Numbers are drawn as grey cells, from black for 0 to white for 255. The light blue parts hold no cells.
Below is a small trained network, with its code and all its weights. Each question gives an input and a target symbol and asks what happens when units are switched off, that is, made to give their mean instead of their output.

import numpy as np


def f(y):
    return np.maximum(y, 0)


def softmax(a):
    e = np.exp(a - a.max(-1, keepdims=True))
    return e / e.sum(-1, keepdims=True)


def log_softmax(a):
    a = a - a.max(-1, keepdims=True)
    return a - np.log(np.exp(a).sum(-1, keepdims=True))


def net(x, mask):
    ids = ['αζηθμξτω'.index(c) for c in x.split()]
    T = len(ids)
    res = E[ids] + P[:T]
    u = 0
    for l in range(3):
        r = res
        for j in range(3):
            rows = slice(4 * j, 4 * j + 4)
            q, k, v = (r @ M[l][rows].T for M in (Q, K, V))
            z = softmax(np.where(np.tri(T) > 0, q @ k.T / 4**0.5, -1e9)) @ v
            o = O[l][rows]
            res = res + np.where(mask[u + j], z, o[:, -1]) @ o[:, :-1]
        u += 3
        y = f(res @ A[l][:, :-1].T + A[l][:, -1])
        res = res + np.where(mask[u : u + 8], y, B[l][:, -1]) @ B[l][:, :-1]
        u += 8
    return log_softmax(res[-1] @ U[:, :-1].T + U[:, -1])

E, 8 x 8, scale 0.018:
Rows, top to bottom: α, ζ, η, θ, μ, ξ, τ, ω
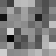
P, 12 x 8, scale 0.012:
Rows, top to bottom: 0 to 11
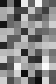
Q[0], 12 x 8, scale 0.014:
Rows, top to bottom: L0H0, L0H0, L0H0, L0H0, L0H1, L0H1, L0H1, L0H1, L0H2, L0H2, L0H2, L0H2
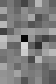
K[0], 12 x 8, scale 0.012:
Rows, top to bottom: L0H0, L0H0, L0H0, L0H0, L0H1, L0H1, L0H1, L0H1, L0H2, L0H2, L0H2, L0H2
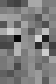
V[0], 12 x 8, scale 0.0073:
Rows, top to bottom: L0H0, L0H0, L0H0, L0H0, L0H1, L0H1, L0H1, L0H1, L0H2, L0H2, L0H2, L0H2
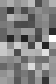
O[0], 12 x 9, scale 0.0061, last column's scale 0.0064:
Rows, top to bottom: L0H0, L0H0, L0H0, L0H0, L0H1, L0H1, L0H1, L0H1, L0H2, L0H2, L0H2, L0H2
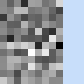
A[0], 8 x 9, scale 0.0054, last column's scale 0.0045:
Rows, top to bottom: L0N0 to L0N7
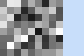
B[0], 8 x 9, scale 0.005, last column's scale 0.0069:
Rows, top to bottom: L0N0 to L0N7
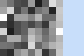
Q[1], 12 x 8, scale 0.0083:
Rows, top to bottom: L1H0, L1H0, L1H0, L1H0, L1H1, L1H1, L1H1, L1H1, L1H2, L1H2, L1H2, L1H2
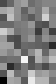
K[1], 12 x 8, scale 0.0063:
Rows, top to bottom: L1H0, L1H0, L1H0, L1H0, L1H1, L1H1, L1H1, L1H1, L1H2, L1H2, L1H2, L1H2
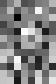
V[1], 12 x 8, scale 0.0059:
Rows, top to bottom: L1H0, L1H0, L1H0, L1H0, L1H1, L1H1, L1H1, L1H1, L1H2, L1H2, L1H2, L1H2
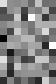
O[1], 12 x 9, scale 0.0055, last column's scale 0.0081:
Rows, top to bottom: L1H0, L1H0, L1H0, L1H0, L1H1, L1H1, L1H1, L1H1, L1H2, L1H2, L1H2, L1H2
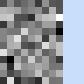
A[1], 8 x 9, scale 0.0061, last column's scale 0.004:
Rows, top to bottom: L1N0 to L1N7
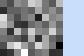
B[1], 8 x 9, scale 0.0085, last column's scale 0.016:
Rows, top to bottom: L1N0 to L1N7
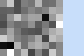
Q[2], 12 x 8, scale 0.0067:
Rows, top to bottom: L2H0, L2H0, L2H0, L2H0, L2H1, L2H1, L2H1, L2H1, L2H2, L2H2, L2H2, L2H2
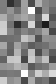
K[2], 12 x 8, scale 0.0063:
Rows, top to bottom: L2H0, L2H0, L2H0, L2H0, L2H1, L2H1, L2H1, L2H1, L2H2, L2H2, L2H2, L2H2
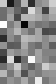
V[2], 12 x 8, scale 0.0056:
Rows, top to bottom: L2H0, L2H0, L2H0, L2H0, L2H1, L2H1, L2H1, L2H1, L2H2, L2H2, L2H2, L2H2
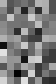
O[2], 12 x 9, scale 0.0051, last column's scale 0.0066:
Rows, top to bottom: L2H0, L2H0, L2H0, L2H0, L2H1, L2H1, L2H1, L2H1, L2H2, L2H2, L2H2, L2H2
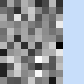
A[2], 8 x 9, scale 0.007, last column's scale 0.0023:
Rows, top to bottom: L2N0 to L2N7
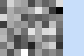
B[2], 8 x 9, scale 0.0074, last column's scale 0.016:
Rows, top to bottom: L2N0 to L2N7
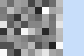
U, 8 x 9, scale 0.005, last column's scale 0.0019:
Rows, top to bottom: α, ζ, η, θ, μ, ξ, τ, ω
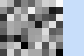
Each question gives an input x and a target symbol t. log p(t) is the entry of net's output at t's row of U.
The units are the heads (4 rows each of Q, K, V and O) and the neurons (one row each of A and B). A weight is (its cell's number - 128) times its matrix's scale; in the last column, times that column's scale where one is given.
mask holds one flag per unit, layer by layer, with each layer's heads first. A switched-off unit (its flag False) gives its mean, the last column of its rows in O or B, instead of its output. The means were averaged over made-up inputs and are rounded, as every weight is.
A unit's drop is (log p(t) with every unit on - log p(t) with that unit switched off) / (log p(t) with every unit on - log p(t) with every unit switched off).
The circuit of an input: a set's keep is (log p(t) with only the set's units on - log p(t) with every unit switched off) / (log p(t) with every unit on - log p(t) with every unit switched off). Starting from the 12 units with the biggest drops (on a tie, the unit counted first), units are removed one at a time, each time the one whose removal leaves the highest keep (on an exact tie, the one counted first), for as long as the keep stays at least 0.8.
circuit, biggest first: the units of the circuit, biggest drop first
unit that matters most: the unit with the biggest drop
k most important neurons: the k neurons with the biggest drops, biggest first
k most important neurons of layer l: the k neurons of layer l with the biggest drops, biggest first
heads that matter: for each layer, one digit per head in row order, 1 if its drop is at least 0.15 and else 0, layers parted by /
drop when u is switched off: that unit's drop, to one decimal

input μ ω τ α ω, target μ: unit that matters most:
L0H1
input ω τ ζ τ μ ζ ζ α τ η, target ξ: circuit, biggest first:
[L0H1 L1H1]
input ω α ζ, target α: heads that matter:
000 / 001 / 000
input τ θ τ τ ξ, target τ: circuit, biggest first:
[L0H1 L1N5 L2H2]
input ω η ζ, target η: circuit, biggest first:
[L1H2 L0H1]
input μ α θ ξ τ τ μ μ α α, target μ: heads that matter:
010 / 000 / 001
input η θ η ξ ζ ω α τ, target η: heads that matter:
000 / 001 / 000
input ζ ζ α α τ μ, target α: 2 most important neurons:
[L2N7 L2N6]
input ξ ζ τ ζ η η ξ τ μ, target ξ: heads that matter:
010 / 001 / 000
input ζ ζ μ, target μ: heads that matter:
010 / 000 / 001
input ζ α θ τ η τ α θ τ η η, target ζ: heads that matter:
011 / 100 / 101
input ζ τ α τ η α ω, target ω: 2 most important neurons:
[L2N4 L1N3]
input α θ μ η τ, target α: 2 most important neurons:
[L0N5 L1N6]
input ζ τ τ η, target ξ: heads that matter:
010 / 000 / 000
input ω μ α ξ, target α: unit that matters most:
L1H1
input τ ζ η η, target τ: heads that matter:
000 / 010 / 000
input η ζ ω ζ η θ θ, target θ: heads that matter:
010 / 000 / 001
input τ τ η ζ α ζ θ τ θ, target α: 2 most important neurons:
[L2N7 L1N3]
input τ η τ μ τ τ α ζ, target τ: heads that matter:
010 / 000 / 001
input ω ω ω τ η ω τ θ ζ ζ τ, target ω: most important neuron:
[L2N4]
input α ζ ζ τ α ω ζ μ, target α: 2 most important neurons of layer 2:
[L2N6 L2N2]
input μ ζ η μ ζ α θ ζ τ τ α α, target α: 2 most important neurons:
[L2N7 L1N3]
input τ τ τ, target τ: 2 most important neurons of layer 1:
[L1N2 L1N5]
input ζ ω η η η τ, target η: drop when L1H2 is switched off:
0.2
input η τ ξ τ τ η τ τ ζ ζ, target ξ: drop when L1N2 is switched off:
0.1
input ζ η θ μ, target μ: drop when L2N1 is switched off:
0.3
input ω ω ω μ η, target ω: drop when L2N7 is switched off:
0.0
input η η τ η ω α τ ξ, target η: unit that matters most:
L1H2
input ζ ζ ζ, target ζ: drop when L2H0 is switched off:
0.1
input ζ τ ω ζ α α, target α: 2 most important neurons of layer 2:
[L2N7 L2N6]
